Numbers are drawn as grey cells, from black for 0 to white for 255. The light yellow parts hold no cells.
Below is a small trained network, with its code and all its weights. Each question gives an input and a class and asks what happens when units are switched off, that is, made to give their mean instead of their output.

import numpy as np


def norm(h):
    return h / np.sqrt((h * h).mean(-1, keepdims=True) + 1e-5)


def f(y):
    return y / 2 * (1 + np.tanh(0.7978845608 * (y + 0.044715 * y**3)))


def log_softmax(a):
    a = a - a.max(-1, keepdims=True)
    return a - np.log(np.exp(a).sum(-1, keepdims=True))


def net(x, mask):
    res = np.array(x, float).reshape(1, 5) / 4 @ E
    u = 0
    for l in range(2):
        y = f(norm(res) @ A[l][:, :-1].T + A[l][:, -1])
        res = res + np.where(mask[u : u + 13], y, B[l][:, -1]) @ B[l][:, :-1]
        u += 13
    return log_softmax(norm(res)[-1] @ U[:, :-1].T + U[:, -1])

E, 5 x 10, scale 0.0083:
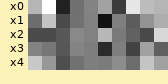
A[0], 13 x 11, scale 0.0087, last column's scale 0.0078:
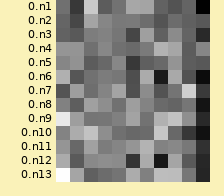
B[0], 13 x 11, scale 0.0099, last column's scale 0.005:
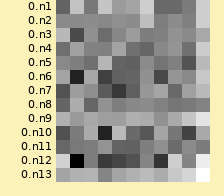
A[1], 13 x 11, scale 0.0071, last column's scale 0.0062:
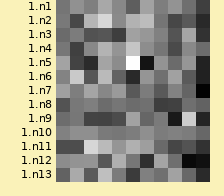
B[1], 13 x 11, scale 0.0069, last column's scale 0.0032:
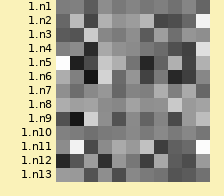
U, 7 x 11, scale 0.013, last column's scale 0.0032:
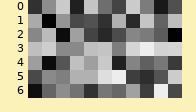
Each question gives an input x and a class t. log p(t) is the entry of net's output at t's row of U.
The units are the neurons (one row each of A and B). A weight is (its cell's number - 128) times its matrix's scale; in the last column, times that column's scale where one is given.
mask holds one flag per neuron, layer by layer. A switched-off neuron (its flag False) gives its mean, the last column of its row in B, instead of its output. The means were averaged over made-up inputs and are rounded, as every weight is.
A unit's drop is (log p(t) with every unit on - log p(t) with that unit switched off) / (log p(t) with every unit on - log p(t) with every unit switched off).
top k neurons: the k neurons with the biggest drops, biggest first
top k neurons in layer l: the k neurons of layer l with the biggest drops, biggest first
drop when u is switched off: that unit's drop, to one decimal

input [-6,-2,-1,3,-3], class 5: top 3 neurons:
0.n1, 1.n2, 1.n11
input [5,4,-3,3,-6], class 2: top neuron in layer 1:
1.n6
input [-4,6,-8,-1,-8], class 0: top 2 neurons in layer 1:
1.n12, 1.n5
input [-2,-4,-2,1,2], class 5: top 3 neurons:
0.n1, 1.n2, 0.n2
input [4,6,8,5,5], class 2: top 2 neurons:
1.n6, 0.n5
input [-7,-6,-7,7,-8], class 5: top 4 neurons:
0.n1, 1.n11, 1.n2, 0.n2
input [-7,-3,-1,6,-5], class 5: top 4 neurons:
0.n1, 1.n2, 1.n11, 0.n2
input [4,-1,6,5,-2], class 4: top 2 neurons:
1.n5, 0.n13
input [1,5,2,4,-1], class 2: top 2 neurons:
0.n5, 1.n6
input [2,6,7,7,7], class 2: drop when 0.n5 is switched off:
0.2
